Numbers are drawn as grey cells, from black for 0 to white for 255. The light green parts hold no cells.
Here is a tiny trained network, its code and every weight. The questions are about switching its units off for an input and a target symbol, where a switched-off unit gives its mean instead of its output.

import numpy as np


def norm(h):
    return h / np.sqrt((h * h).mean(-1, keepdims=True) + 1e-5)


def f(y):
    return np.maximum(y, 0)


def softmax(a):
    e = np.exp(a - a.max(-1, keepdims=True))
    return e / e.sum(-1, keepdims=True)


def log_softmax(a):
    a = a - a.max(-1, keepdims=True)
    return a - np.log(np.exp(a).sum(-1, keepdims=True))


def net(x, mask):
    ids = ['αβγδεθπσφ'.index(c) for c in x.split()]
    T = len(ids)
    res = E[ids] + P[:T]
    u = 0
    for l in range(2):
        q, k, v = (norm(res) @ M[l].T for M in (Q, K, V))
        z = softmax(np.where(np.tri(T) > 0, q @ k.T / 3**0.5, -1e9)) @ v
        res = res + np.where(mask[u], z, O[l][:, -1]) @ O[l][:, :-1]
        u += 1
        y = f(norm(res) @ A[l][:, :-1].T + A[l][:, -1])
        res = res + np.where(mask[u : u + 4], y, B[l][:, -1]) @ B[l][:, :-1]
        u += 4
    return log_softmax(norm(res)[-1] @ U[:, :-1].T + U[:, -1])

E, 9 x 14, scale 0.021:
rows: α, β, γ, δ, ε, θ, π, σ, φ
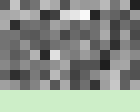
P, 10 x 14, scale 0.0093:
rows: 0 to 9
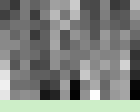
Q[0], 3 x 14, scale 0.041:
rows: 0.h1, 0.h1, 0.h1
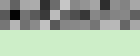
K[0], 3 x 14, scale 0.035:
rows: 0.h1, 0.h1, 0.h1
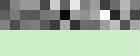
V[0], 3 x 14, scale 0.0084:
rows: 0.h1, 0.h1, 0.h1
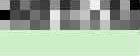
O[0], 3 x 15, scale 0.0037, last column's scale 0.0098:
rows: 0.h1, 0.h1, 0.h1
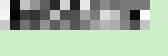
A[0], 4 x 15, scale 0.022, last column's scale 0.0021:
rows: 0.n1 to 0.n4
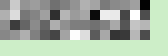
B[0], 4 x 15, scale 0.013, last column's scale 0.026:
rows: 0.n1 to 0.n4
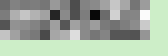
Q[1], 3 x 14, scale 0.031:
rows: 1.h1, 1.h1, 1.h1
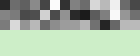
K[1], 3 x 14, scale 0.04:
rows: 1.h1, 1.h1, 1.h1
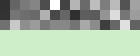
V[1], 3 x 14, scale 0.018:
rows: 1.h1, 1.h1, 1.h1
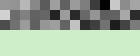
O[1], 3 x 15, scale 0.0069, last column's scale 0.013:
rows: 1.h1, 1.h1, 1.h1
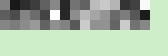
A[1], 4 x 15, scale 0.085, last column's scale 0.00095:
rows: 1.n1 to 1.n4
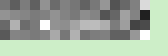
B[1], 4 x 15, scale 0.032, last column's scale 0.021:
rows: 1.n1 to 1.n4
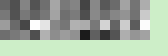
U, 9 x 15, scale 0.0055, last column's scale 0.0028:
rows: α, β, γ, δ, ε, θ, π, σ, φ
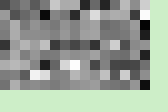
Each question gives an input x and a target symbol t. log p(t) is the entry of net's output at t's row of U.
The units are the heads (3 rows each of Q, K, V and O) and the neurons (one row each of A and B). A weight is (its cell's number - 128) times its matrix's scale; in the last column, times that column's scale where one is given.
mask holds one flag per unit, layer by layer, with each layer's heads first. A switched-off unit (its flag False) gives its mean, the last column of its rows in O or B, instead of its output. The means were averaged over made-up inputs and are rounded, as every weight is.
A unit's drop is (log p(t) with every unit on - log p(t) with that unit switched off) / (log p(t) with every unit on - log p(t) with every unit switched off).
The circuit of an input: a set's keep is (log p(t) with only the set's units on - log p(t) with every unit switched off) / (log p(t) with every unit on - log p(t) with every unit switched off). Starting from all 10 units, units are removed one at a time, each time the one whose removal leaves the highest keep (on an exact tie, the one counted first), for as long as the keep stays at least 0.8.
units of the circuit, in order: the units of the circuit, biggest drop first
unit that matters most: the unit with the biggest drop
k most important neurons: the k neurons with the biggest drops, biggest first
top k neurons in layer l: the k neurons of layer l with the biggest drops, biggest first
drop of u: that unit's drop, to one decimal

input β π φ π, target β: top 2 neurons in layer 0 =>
[0.n2; 0.n1]
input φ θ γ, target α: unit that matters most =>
1.n1
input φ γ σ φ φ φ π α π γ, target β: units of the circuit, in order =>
[1.n4; 1.n3]
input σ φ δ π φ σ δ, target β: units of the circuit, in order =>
[0.h1; 1.n3]
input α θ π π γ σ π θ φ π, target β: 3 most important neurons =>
[1.n4; 1.n3; 1.n1]
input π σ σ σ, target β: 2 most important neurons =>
[1.n3; 1.n4]
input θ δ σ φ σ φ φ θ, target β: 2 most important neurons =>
[1.n3; 0.n2]
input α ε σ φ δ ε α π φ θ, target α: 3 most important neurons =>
[0.n2; 1.n2; 1.n3]
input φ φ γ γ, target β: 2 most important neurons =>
[1.n4; 1.n3]
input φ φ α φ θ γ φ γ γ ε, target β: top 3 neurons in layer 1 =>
[1.n4; 1.n3; 1.n1]
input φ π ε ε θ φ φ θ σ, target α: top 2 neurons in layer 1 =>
[1.n1; 1.n3]
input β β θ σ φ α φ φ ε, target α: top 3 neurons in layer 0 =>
[0.n2; 0.n3; 0.n1]
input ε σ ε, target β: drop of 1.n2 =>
-0.1
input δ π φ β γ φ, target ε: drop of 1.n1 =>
0.0
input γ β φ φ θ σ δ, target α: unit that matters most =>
1.n2
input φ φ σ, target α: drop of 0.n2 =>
0.3
